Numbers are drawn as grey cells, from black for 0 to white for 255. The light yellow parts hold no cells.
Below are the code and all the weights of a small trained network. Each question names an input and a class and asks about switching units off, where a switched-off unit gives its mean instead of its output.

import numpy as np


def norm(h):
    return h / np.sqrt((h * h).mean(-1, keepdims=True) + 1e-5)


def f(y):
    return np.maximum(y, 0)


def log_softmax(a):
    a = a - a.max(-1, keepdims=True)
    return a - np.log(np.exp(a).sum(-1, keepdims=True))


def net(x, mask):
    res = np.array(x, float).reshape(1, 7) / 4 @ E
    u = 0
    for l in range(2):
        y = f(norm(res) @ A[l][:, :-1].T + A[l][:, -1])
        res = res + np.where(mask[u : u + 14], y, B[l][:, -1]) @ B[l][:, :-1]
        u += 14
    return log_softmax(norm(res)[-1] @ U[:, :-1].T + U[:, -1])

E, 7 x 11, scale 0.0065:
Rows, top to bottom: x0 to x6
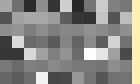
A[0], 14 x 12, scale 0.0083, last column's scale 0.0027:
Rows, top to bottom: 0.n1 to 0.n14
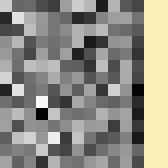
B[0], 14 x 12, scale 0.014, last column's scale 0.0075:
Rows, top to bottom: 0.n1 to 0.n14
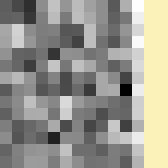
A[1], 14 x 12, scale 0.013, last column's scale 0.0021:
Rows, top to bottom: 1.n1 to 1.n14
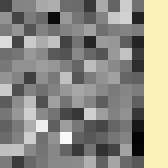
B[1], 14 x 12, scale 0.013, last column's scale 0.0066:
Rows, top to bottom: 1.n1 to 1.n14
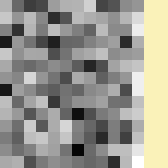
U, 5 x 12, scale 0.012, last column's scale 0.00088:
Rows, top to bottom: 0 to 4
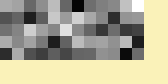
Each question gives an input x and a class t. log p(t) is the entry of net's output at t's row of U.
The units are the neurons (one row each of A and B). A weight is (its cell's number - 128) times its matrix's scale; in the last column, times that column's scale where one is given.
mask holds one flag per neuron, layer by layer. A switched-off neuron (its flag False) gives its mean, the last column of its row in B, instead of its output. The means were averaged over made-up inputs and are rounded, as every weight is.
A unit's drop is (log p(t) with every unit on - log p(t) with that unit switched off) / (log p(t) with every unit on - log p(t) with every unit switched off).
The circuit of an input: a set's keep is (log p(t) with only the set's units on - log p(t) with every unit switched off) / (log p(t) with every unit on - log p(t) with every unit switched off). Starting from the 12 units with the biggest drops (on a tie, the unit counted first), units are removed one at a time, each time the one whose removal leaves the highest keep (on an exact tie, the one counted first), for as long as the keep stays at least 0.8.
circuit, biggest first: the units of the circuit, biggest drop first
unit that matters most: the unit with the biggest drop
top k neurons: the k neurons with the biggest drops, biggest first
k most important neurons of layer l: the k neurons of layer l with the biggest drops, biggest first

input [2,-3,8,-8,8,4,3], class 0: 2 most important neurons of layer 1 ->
(1.n10 1.n6)
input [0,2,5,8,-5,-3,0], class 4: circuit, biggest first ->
(0.n8)
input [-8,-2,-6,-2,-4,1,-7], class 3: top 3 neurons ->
(0.n12 1.n2 0.n9)
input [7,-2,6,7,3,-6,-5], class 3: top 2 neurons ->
(0.n5 1.n7)
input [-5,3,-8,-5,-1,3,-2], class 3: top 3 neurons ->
(0.n12 1.n2 0.n8)
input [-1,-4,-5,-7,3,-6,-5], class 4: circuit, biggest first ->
(0.n11 1.n4)
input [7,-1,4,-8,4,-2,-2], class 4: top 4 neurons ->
(0.n11 0.n12 1.n4 1.n8)
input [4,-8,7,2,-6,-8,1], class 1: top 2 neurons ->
(0.n1 0.n3)
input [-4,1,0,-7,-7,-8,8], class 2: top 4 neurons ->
(0.n9 0.n13 0.n3 1.n11)
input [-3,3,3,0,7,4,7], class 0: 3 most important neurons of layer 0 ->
(0.n3 0.n10 0.n14)
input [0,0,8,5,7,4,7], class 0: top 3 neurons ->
(0.n3 1.n10 0.n10)
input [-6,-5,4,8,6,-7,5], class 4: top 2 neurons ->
(0.n8 0.n4)
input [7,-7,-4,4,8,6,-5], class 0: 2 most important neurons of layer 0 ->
(0.n12 0.n2)
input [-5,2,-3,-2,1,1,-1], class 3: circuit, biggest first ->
(0.n12)
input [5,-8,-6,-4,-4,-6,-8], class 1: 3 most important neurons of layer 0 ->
(0.n1 0.n9 0.n13)
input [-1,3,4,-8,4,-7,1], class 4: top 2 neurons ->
(0.n11 1.n4)
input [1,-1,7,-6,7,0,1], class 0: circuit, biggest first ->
(0.n3 1.n10)
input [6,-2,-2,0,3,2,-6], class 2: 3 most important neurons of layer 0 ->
(0.n12 0.n10 0.n14)
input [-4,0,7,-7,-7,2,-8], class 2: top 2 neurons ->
(0.n10 0.n14)
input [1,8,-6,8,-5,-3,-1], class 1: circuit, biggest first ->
(0.n2)
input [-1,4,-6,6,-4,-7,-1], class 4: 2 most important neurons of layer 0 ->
(0.n8 0.n2)
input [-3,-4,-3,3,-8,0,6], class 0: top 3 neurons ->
(0.n4 1.n13 0.n10)
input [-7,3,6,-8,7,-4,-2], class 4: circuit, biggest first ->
(0.n11 1.n4)
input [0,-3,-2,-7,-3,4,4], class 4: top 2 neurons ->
(0.n7 1.n4)
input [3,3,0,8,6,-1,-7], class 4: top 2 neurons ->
(0.n8 0.n9)
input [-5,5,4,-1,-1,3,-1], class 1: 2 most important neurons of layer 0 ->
(0.n6 0.n2)
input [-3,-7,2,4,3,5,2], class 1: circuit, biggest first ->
(0.n1)
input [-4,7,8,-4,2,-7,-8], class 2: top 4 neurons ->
(0.n10 0.n14 0.n1 1.n12)
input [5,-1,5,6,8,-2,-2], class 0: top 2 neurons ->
(1.n10 0.n12)
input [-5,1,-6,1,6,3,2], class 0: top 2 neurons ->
(0.n3 1.n10)
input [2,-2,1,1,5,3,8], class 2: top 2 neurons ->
(0.n9 0.n4)
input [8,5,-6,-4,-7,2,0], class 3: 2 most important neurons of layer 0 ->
(0.n5 0.n3)
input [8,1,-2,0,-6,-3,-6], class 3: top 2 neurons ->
(0.n5 1.n2)
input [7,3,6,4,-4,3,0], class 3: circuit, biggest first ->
(0.n5)
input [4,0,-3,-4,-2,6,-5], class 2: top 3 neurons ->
(0.n10 0.n14 0.n12)
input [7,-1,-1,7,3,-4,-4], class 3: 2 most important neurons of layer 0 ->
(0.n5 0.n7)
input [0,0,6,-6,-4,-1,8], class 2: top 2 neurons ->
(0.n9 0.n13)
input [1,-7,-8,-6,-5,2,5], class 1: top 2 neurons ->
(0.n1 0.n8)
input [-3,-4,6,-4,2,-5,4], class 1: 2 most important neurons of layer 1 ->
(1.n14 1.n12)
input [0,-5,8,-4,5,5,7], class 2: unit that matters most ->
0.n9
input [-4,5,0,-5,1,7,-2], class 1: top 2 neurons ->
(0.n6 0.n8)
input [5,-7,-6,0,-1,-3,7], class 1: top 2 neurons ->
(0.n1 0.n10)
